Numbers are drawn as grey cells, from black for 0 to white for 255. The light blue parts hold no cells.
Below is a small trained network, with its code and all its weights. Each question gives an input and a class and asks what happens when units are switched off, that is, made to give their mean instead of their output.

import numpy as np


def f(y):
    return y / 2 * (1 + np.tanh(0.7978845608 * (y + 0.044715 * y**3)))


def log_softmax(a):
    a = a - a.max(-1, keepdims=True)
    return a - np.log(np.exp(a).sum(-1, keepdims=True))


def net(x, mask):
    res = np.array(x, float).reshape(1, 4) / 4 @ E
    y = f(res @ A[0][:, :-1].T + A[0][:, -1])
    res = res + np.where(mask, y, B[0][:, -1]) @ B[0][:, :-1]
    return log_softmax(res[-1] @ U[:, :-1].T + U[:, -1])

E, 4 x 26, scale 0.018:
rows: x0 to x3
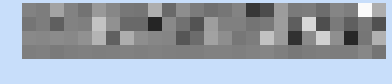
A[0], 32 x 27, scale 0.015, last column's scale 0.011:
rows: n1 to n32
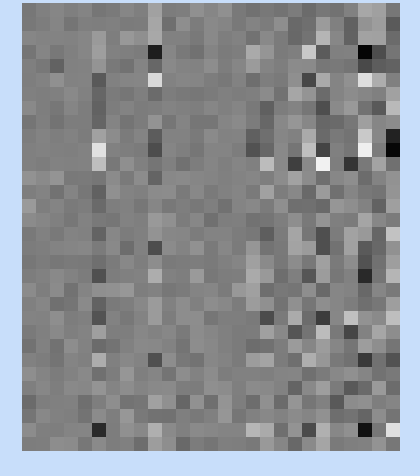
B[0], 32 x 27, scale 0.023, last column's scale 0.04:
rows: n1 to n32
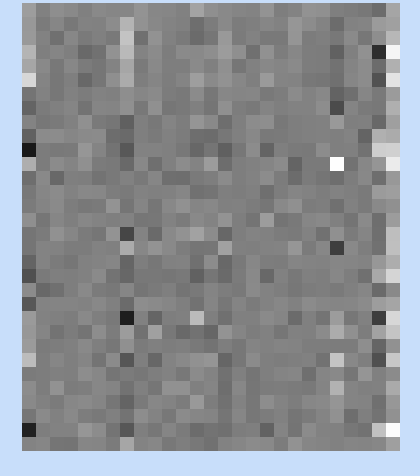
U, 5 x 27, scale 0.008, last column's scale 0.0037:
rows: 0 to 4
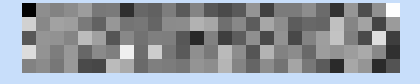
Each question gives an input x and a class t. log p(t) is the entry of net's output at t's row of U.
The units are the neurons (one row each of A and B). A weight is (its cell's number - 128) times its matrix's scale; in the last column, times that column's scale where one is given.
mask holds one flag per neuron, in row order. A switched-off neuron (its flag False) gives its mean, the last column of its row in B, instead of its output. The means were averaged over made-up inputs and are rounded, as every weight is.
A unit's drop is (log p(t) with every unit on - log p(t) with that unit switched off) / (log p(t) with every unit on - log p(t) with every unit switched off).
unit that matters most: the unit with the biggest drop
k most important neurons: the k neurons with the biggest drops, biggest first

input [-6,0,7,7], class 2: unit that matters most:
n31
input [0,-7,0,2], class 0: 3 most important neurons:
[n31, n12, n4]
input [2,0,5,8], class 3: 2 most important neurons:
[n31, n20]
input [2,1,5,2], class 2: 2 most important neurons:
[n4, n6]
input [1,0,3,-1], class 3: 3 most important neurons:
[n31, n11, n23]
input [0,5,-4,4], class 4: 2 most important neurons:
[n31, n4]
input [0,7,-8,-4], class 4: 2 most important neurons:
[n4, n31]
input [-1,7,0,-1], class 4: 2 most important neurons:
[n4, n12]
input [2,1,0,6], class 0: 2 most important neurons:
[n12, n4]
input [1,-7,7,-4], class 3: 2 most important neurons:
[n6, n11]
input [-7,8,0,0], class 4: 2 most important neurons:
[n4, n18]
